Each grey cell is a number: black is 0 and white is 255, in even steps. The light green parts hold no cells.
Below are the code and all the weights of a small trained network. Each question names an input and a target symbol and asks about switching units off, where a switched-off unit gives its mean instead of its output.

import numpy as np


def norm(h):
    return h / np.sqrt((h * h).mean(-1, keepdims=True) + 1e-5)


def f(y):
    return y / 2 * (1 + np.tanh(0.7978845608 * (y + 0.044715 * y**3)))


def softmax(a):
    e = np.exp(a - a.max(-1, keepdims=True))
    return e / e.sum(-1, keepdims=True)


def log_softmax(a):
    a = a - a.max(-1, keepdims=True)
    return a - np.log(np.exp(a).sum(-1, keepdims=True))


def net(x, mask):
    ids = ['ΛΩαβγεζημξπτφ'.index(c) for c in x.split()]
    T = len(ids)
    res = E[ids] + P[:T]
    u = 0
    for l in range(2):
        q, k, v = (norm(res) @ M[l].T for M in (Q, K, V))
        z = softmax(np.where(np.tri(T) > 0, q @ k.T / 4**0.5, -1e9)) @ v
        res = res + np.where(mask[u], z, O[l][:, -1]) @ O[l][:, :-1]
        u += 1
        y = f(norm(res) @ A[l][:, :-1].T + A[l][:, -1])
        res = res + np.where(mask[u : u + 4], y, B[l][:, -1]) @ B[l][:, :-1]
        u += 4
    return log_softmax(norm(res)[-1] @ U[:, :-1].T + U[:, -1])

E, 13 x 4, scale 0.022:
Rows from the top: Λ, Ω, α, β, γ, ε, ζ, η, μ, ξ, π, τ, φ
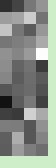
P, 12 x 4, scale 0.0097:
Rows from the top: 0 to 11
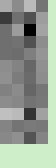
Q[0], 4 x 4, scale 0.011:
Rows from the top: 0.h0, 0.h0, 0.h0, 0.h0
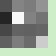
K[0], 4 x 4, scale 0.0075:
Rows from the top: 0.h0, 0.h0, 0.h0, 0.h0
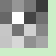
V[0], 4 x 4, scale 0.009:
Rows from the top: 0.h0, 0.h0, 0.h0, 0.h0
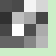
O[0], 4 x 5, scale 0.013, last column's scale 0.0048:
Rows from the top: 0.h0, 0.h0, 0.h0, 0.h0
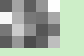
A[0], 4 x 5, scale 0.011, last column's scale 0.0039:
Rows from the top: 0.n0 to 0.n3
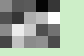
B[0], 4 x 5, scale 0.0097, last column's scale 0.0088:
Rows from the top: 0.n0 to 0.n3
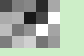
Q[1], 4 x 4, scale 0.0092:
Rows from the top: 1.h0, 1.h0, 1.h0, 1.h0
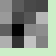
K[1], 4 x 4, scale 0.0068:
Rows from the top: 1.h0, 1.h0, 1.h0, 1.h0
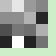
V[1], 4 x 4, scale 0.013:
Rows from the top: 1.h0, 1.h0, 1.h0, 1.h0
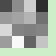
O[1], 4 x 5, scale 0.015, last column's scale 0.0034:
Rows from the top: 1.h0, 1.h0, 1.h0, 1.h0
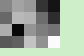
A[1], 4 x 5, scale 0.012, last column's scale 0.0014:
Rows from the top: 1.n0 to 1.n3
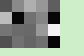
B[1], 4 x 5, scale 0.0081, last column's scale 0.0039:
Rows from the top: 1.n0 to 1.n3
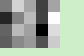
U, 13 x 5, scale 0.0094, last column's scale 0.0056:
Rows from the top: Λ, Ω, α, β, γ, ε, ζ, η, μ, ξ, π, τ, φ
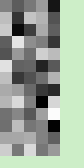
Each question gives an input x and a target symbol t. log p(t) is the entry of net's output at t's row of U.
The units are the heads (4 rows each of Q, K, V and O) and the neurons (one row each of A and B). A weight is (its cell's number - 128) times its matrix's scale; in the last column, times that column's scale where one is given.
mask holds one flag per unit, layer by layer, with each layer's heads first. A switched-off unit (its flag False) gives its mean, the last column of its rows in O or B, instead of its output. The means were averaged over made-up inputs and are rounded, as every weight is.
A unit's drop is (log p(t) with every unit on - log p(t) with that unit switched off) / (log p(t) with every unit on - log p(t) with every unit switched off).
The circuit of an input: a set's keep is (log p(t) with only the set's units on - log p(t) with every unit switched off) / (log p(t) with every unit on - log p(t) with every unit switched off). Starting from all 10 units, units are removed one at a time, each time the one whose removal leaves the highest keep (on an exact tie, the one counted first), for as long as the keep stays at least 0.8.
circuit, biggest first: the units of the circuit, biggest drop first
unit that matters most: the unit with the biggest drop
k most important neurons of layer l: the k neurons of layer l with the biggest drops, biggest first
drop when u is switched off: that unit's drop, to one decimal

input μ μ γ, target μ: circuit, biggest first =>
(1.h0, 0.h0, 0.n1)
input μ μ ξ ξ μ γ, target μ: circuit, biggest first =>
(1.h0, 0.n1, 0.h0)
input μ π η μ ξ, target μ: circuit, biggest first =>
(1.h0, 0.n1)
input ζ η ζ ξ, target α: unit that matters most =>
0.h0
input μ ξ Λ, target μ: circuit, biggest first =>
(1.h0, 0.n1, 0.h0)
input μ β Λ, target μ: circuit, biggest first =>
(1.h0, 0.h0, 0.n1)
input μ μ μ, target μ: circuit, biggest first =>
(1.h0, 0.h0)
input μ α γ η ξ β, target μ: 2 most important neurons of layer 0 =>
(0.n1, 0.n2)
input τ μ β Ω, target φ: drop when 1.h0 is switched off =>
0.2
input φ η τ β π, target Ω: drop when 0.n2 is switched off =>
0.1
